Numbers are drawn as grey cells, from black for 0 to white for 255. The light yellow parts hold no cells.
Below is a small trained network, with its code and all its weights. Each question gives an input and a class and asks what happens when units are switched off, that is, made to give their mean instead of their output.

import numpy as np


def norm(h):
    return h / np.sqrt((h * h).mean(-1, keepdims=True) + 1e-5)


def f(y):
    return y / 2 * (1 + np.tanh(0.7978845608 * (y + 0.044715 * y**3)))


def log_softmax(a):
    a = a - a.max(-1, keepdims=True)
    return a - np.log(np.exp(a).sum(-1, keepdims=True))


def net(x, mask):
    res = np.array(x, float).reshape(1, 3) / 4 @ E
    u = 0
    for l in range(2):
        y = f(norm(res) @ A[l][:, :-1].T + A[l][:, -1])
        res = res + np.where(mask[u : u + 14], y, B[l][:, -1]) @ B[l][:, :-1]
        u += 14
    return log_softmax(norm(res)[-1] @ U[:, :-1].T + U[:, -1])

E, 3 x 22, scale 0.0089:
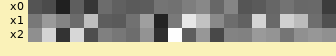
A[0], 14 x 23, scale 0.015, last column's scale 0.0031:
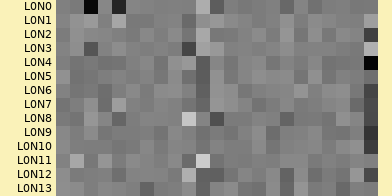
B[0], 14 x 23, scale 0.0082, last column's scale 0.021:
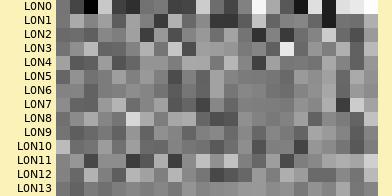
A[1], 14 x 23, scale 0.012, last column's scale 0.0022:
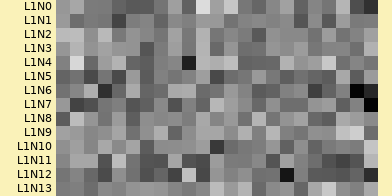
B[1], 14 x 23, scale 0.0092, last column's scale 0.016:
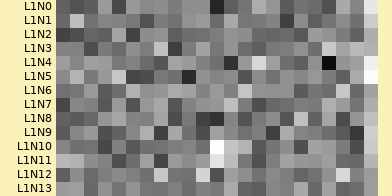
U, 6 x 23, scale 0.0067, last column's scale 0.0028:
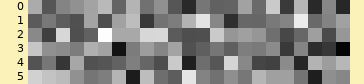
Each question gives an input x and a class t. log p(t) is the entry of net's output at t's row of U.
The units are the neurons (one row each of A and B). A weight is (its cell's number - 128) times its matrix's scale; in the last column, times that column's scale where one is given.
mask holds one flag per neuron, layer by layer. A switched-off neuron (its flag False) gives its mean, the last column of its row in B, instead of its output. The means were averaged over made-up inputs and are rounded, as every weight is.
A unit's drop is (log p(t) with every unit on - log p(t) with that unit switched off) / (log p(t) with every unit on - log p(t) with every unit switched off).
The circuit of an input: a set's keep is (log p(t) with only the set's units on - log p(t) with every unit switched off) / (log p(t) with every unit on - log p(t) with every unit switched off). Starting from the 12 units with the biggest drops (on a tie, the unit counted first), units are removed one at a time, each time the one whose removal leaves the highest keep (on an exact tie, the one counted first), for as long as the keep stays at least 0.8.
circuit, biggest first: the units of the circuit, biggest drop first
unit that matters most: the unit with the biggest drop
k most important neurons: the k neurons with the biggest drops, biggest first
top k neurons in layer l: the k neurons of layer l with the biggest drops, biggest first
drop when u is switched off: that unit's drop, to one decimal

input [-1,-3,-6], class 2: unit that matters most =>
L0N0
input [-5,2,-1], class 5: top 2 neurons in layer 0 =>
(L0N0; L0N11)
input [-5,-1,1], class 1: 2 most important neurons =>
(L0N0; L0N3)
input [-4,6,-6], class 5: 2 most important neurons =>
(L0N0; L0N1)
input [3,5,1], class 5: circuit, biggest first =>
(L0N0; L0N11; L1N11)
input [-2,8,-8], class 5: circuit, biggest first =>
(L1N11; L0N0)
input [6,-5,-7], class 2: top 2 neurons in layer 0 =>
(L0N0; L0N8)
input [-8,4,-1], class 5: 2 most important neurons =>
(L0N0; L1N11)
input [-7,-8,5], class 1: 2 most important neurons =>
(L1N10; L1N4)
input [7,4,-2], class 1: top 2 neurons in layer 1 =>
(L1N7; L1N0)
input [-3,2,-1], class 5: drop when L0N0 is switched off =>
0.6
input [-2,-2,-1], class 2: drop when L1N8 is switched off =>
0.0
